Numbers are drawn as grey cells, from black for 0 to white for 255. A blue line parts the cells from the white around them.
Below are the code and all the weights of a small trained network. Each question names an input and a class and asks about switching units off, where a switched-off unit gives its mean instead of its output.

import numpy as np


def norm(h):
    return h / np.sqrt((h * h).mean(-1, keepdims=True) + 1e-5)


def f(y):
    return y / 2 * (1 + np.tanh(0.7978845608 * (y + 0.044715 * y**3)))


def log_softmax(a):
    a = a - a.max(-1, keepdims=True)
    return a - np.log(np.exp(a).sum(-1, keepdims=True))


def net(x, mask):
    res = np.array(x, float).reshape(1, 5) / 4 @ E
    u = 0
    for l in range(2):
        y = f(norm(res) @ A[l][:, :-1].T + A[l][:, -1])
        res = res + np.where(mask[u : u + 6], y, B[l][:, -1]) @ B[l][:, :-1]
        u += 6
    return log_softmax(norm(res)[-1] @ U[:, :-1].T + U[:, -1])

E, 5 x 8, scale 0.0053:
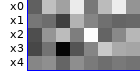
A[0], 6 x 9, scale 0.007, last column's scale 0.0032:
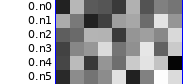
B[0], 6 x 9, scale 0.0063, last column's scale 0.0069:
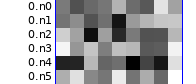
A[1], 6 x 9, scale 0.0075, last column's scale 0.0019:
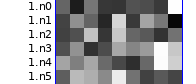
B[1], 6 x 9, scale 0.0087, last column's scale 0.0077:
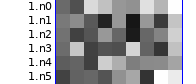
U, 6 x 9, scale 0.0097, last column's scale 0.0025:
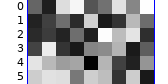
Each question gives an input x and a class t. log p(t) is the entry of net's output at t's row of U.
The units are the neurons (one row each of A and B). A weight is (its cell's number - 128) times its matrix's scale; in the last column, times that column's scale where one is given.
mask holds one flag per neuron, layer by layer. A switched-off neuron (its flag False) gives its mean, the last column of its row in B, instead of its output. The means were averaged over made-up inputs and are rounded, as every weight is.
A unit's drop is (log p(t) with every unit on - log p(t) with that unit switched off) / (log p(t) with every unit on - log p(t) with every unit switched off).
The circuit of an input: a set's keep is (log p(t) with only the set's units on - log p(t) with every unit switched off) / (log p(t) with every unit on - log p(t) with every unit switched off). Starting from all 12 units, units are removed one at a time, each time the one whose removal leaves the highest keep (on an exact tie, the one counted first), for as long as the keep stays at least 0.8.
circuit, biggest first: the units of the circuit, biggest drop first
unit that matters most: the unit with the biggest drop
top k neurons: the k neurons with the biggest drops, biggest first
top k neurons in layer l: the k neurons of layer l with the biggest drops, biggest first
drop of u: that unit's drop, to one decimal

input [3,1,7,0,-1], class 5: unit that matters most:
0.n5
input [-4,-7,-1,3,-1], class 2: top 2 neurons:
(0.n5 0.n1)
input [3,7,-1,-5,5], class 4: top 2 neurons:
(0.n5 1.n0)
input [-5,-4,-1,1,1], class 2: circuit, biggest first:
(0.n4 0.n1)
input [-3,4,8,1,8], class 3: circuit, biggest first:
(0.n4 0.n3 1.n3)
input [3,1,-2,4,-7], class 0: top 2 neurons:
(0.n4 1.n0)
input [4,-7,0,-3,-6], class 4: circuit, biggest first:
(0.n2 1.n0)
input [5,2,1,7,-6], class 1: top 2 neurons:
(0.n4 0.n3)
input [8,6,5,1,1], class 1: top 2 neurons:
(0.n4 1.n5)
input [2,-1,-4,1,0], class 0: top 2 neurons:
(1.n0 0.n4)
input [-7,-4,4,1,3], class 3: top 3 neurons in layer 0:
(0.n4 0.n1 0.n3)
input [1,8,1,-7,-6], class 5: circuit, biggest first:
(0.n4 1.n2)
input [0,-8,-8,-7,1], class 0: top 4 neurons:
(0.n5 0.n3 1.n3 1.n0)
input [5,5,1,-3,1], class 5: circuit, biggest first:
(0.n3)
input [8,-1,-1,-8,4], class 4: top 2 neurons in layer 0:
(0.n2 0.n5)
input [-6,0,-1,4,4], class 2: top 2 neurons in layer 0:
(0.n5 0.n1)
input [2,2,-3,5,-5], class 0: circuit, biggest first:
(0.n4 1.n0)
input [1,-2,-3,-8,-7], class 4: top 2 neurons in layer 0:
(0.n4 0.n2)
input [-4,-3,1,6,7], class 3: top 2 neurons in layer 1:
(1.n3 1.n5)
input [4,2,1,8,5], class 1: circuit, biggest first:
(0.n4)
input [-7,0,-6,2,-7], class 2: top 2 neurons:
(0.n4 0.n1)
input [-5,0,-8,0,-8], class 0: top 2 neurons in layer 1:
(1.n0 1.n5)
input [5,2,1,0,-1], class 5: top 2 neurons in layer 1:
(1.n1 1.n5)
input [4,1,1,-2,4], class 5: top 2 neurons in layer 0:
(0.n3 0.n1)
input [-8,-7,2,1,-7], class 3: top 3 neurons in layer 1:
(1.n3 1.n5 1.n1)
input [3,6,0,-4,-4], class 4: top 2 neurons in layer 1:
(1.n0 1.n5)
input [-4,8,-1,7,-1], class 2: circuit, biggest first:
(0.n1)
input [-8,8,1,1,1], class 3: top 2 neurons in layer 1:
(1.n3 1.n5)
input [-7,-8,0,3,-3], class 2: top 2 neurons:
(0.n5 0.n1)
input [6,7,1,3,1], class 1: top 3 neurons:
(0.n4 0.n3 1.n5)
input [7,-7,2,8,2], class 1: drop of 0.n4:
1.9
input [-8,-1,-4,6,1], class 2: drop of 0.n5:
0.1
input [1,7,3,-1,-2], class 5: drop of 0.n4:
0.5
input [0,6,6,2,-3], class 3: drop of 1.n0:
0.1
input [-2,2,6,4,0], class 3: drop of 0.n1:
0.1
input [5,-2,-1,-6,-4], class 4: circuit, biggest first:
(0.n2)
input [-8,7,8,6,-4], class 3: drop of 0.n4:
0.0
